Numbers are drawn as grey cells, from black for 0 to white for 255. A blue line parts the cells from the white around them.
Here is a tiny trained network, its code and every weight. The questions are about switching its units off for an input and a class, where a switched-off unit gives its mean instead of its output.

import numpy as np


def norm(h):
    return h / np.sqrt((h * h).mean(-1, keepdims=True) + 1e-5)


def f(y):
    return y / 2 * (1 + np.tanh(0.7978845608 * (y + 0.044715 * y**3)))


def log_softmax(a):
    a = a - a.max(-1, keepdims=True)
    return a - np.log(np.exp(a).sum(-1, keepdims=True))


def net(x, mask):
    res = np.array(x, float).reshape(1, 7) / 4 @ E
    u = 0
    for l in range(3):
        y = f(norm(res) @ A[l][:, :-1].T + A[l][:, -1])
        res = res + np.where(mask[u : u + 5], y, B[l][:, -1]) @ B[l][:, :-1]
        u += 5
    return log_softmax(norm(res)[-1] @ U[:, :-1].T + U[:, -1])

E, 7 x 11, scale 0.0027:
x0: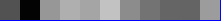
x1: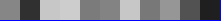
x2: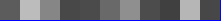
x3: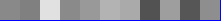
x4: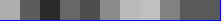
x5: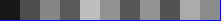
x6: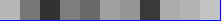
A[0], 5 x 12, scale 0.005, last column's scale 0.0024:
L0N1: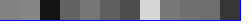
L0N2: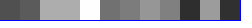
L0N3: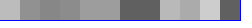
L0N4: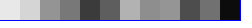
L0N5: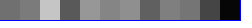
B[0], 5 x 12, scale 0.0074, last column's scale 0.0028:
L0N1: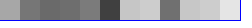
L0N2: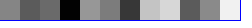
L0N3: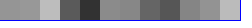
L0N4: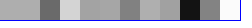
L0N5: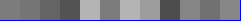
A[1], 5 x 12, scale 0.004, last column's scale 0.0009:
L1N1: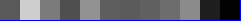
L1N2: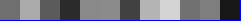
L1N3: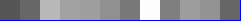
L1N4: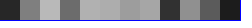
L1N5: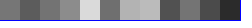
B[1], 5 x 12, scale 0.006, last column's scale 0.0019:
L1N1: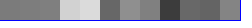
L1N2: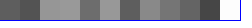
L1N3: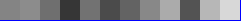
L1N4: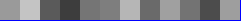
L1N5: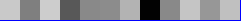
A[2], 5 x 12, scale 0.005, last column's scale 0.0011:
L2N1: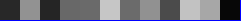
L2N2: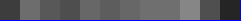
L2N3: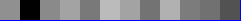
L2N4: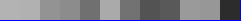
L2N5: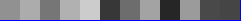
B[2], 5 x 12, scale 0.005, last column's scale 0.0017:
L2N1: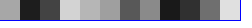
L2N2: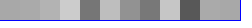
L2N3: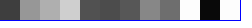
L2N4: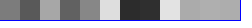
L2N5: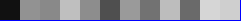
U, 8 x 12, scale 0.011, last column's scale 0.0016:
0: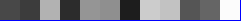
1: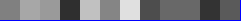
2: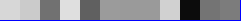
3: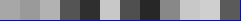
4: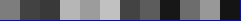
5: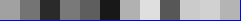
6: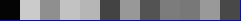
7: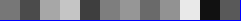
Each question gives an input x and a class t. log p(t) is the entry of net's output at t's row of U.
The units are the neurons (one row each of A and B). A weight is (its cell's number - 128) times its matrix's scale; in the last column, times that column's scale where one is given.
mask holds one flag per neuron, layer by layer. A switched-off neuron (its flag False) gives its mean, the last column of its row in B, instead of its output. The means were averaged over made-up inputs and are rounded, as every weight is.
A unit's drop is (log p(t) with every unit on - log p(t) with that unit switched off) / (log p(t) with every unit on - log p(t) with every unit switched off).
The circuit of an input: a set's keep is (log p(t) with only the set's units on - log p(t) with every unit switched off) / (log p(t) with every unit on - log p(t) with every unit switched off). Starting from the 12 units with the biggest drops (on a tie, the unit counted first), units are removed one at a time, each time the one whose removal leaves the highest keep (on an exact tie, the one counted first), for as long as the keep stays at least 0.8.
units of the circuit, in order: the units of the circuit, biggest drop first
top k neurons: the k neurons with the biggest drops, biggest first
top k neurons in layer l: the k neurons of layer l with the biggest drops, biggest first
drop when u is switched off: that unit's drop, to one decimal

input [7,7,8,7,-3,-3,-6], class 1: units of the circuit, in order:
[L0N5; L1N4]
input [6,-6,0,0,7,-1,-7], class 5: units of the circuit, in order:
[L0N1]
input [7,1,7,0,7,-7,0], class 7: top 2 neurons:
[L2N3; L1N3]
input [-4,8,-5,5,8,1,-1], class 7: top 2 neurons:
[L2N3; L1N5]
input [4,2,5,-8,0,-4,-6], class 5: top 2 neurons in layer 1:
[L1N2; L1N5]
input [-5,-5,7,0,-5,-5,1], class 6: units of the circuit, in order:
[L1N1; L2N5]
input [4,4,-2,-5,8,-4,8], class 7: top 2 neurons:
[L2N3; L1N3]
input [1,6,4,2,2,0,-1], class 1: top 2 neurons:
[L0N5; L1N4]
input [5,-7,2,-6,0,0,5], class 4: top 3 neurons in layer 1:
[L1N3; L1N5; L1N4]
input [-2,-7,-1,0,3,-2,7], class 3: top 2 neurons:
[L0N3; L2N4]
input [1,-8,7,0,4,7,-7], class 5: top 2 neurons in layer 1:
[L1N4; L1N3]
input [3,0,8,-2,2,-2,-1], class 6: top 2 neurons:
[L1N1; L2N5]
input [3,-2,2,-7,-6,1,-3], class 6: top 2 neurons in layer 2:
[L2N5; L2N2]
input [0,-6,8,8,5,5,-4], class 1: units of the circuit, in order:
[L1N4]
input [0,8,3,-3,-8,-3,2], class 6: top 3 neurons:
[L2N5; L1N1; L0N1]
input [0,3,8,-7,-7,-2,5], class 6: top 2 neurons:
[L1N1; L2N5]
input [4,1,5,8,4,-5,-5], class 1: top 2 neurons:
[L0N5; L1N5]
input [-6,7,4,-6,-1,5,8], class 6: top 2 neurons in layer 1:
[L1N1; L1N3]
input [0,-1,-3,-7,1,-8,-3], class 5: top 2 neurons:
[L0N1; L2N2]
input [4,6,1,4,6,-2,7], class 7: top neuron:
[L2N3]
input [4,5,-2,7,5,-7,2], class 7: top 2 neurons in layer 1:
[L1N3; L1N4]
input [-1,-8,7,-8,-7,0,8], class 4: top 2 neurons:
[L2N1; L1N5]
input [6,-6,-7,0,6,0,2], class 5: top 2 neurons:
[L0N1; L2N4]
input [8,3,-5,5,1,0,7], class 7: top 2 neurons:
[L2N3; L0N4]
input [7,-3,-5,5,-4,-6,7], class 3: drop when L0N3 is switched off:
0.3
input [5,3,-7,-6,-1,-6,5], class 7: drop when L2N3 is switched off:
0.3
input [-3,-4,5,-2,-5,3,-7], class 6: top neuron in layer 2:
[L2N5]
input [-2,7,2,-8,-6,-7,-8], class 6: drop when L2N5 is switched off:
0.8
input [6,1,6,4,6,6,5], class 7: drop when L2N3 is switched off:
0.5
